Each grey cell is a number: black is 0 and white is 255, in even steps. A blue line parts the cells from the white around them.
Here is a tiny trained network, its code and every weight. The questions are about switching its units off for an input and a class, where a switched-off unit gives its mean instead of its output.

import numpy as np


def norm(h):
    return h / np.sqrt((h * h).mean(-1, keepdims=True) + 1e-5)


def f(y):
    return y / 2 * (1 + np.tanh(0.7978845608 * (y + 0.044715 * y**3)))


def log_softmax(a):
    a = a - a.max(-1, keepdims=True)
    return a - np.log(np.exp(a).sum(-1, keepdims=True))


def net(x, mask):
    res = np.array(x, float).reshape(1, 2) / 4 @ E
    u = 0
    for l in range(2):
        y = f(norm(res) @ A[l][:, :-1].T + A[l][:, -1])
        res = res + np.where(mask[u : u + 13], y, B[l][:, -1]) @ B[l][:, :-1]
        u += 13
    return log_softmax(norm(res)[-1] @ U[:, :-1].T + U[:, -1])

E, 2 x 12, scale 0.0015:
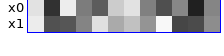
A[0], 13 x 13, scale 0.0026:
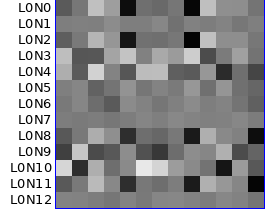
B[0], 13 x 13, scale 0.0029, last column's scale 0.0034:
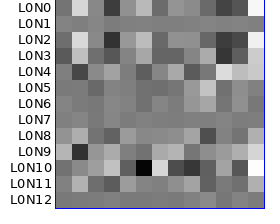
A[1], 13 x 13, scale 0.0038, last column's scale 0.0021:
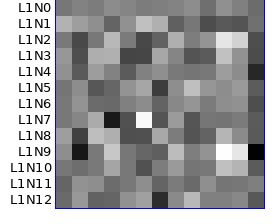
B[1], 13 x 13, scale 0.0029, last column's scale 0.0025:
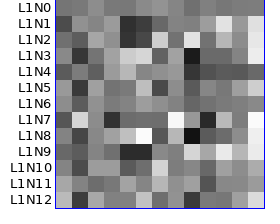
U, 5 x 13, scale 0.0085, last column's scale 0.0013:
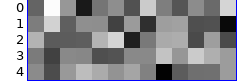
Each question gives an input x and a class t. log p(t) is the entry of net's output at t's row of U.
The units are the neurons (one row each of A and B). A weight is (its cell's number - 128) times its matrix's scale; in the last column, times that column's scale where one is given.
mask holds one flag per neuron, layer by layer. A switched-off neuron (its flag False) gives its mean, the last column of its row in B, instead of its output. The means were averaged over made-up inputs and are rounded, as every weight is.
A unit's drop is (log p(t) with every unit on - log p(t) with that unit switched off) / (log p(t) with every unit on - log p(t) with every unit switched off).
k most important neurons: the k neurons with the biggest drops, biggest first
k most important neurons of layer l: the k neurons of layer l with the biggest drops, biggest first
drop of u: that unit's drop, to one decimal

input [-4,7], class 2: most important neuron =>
(L0N10)
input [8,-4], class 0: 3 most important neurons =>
(L0N2, L0N0, L0N9)
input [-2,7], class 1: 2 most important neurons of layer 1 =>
(L1N8, L1N3)
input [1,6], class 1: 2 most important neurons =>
(L0N3, L0N9)
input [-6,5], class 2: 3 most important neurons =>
(L0N10, L0N4, L0N3)
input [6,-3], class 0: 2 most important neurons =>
(L0N2, L0N0)
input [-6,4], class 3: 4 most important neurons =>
(L0N2, L0N0, L0N9, L0N11)
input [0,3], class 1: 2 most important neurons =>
(L0N3, L0N9)
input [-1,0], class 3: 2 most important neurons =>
(L1N9, L0N10)
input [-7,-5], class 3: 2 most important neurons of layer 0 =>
(L0N9, L0N3)
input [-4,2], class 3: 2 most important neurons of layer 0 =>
(L0N2, L0N0)
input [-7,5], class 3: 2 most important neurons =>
(L0N2, L0N0)
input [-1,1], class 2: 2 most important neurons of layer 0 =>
(L0N10, L0N3)
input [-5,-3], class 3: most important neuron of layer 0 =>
(L0N9)
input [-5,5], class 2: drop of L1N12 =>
0.0
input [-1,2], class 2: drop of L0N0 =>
0.4
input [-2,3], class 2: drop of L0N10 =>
0.7
